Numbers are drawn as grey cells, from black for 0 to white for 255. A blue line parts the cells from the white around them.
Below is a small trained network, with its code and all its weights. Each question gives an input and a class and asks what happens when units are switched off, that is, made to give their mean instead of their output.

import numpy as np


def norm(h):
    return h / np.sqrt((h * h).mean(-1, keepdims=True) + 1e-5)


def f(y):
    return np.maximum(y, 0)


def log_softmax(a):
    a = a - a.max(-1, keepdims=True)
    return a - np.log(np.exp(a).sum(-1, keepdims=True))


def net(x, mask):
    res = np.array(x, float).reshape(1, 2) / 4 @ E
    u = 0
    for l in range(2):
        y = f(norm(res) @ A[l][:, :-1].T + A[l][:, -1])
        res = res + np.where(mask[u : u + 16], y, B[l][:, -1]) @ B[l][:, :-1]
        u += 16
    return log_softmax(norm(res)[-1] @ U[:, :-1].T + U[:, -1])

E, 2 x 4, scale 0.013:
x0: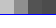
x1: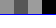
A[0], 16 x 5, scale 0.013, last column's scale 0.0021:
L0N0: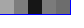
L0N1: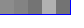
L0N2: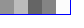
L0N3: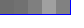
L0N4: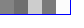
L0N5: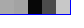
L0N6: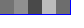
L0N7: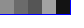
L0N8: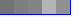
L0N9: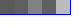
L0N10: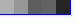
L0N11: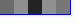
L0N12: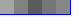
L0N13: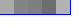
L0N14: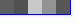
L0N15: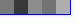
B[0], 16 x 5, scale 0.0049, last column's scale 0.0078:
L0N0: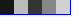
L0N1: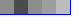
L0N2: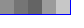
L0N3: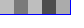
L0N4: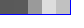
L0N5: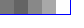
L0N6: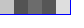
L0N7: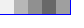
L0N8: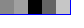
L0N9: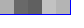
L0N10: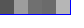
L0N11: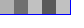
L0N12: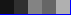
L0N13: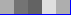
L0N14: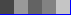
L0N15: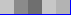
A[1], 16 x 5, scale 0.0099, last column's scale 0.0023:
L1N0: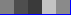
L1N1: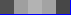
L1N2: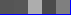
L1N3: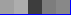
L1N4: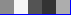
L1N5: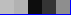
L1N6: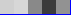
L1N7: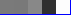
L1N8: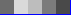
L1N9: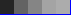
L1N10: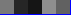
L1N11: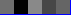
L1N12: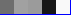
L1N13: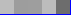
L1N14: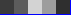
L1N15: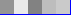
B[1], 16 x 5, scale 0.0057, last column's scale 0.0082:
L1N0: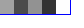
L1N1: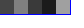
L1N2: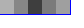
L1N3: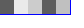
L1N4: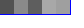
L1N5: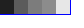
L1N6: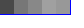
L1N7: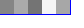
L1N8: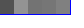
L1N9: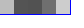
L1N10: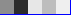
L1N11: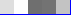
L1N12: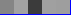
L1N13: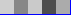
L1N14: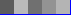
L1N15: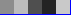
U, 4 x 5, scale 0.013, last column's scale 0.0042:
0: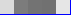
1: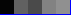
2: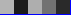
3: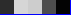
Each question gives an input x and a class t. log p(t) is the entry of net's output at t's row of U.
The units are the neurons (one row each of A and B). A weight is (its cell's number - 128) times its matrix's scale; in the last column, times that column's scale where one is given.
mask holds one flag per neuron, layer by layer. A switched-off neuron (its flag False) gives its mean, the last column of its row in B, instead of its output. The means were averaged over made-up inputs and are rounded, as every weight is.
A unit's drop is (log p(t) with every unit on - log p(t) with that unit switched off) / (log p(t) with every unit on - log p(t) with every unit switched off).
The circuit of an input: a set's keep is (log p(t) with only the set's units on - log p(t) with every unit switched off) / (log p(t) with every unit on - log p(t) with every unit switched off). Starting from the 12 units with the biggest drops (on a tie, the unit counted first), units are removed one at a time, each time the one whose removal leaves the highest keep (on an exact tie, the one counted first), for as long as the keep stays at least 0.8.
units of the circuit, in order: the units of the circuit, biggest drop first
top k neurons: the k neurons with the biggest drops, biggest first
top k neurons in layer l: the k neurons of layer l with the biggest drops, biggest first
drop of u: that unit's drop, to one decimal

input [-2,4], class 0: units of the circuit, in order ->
L1N11
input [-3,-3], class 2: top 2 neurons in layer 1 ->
L1N11, L1N0
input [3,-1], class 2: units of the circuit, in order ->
L0N12, L1N10
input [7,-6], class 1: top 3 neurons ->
L0N0, L1N5, L1N11
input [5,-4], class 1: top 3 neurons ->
L0N0, L1N5, L1N11
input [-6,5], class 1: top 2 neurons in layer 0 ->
L0N14, L0N6
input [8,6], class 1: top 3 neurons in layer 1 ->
L1N5, L1N6, L1N4
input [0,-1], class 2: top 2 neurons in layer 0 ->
L0N1, L0N6
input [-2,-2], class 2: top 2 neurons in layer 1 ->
L1N11, L1N10
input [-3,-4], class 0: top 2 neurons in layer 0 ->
L0N12, L0N5
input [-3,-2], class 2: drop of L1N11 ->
0.2
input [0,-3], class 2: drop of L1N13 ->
-0.1
